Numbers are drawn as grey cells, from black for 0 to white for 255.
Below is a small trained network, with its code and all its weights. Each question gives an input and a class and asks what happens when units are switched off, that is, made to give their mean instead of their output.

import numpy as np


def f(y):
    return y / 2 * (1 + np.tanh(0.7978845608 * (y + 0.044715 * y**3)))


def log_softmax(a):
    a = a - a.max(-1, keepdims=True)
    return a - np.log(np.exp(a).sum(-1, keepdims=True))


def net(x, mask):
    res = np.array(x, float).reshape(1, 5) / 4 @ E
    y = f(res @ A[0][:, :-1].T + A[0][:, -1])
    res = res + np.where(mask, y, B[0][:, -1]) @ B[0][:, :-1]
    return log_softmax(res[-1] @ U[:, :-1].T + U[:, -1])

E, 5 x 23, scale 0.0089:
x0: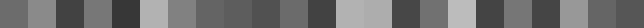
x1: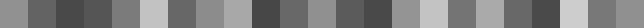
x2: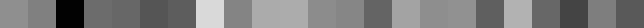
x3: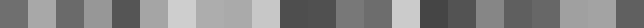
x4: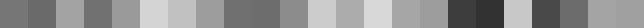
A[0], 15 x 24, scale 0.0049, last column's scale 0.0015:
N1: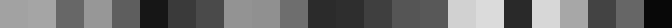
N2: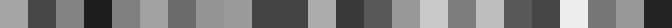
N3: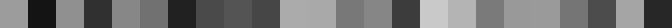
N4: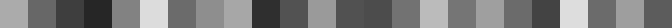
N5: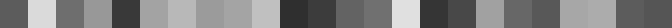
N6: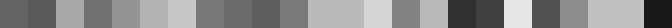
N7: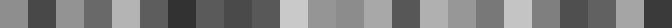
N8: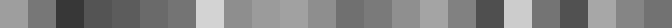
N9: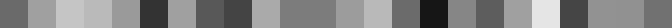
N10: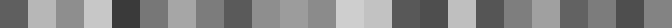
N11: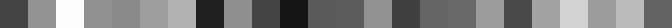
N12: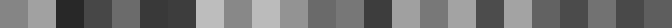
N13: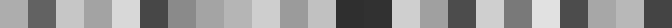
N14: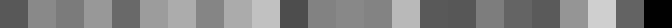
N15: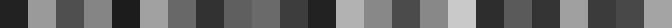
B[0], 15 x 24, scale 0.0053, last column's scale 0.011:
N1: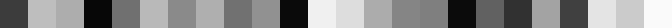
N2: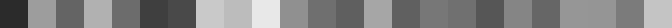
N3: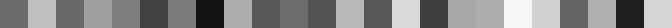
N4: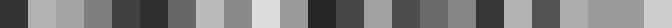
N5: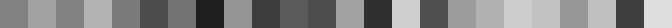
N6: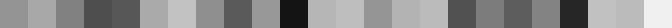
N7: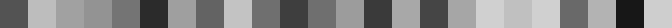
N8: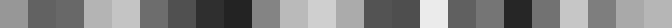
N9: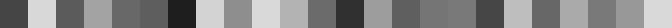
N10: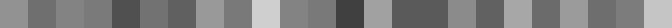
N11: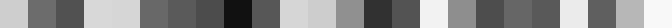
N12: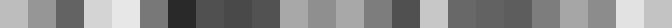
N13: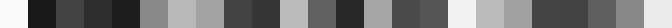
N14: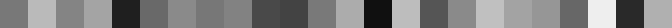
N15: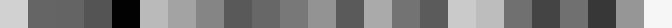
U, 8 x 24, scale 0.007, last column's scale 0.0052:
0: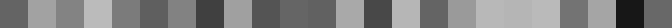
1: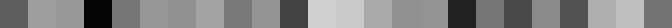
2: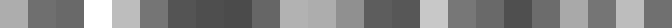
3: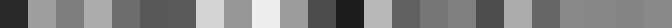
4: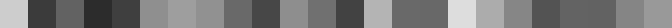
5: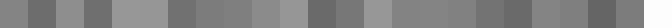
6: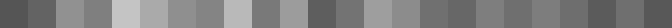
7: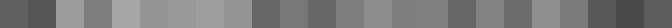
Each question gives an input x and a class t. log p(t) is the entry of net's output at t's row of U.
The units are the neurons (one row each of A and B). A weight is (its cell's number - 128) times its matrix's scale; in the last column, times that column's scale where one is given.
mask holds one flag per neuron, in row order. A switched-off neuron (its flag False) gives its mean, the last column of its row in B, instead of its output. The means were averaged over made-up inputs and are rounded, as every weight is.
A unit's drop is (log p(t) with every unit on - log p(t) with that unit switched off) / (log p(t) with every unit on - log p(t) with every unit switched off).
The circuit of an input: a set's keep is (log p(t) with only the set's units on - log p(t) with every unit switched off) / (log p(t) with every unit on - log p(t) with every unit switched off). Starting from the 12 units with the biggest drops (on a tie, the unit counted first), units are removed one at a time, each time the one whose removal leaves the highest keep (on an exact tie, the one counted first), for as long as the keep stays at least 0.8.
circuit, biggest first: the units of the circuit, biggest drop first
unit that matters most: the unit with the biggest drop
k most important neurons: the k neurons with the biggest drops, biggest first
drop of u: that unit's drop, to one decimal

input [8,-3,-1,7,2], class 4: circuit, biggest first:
(N15)
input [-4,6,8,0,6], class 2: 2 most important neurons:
(N8, N1)
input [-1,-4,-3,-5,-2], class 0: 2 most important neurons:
(N3, N7)
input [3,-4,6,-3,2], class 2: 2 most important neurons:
(N8, N12)
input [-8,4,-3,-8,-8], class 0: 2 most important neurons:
(N3, N7)
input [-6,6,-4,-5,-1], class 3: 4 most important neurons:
(N2, N4, N15, N5)
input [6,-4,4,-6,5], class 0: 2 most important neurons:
(N7, N3)
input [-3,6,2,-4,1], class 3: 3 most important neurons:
(N4, N2, N5)
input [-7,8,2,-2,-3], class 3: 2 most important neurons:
(N2, N4)
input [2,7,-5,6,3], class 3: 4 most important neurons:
(N4, N2, N3, N7)
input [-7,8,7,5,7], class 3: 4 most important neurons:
(N4, N2, N1, N11)
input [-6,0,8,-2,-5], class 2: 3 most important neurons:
(N12, N8, N15)
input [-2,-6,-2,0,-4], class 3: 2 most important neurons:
(N9, N6)
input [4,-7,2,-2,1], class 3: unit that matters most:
N9
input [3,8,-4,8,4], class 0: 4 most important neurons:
(N5, N14, N9, N10)
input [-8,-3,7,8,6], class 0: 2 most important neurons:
(N5, N14)
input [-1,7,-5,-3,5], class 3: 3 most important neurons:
(N4, N2, N1)
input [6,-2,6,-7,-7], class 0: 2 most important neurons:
(N3, N7)
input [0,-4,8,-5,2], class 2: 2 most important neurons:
(N8, N12)
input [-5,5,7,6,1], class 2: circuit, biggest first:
(N8)
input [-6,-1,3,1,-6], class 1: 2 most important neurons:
(N1, N15)
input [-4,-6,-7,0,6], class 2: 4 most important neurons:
(N11, N1, N9, N4)
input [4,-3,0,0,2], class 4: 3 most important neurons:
(N1, N4, N2)
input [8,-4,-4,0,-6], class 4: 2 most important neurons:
(N15, N6)
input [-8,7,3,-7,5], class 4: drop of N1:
0.2
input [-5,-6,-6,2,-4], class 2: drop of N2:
0.3
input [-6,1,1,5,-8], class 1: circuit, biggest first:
(N1)
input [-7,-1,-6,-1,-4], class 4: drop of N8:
0.2
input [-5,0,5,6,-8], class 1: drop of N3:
0.1
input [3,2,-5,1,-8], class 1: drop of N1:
1.5
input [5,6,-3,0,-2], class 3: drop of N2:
0.5
